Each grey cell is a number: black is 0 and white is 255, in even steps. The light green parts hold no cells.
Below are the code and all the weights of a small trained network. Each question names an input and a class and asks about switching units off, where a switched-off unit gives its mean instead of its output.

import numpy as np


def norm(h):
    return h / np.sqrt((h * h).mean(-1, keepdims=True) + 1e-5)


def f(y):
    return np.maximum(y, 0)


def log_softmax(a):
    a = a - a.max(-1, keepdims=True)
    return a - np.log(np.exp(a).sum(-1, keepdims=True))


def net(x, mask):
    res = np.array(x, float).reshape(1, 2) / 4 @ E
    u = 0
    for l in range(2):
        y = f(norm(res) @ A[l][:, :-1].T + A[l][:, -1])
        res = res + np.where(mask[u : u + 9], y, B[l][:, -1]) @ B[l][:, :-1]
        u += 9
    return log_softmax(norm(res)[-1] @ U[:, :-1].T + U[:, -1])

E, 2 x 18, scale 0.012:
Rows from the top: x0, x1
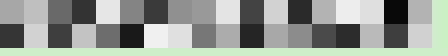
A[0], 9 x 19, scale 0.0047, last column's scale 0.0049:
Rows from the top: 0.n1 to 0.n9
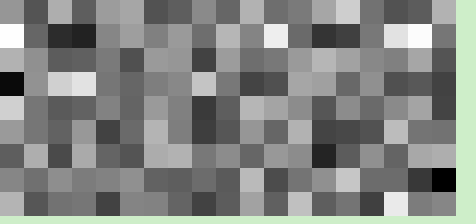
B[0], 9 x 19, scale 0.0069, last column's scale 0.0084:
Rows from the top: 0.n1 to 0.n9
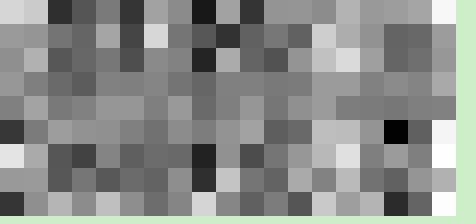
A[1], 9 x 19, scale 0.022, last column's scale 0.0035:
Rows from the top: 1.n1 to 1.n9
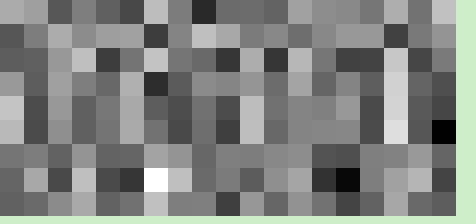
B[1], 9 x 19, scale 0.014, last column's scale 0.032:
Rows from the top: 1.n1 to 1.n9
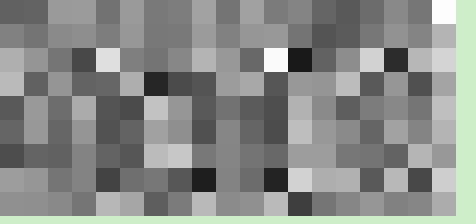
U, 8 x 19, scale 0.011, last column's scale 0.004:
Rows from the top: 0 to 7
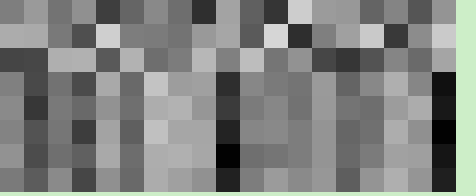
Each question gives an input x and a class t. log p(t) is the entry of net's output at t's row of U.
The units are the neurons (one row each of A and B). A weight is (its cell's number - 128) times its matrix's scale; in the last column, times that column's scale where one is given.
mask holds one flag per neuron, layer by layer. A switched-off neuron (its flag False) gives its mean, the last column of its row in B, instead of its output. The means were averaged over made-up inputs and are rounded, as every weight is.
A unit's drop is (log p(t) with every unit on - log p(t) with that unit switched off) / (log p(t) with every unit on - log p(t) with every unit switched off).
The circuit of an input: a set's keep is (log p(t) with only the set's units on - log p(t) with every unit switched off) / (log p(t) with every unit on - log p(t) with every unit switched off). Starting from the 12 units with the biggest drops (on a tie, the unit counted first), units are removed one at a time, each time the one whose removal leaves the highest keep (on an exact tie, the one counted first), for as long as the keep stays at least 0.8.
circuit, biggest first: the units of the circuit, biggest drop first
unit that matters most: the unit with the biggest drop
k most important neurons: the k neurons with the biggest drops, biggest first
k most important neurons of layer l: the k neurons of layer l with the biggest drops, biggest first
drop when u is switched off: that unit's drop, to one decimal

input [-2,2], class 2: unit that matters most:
1.n3
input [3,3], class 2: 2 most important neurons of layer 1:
[1.n3; 1.n1]
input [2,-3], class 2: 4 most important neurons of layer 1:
[1.n1; 1.n3; 1.n8; 1.n6]
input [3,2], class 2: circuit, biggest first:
[1.n3; 1.n8; 1.n6]
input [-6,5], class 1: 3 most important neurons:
[1.n3; 0.n1; 1.n9]
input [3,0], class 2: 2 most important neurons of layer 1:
[1.n3; 1.n8]
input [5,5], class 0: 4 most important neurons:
[1.n3; 0.n9; 0.n6; 1.n9]
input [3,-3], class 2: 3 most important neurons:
[1.n3; 0.n1; 1.n8]
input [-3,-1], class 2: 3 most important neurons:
[0.n9; 0.n6; 1.n3]
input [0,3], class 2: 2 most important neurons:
[1.n1; 0.n7]
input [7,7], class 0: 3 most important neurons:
[1.n3; 0.n9; 0.n6]
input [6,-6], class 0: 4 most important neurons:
[1.n3; 0.n9; 0.n6; 1.n9]
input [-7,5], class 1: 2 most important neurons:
[1.n3; 0.n1]
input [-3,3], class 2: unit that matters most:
0.n7
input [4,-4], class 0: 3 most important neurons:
[1.n3; 0.n9; 1.n9]
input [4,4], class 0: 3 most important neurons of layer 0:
[0.n9; 0.n6; 0.n4]
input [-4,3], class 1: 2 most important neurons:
[0.n1; 0.n8]
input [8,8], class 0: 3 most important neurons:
[1.n3; 0.n9; 0.n6]
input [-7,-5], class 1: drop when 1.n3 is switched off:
1.1
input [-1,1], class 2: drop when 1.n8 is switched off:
0.3
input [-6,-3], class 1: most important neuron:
[1.n3]
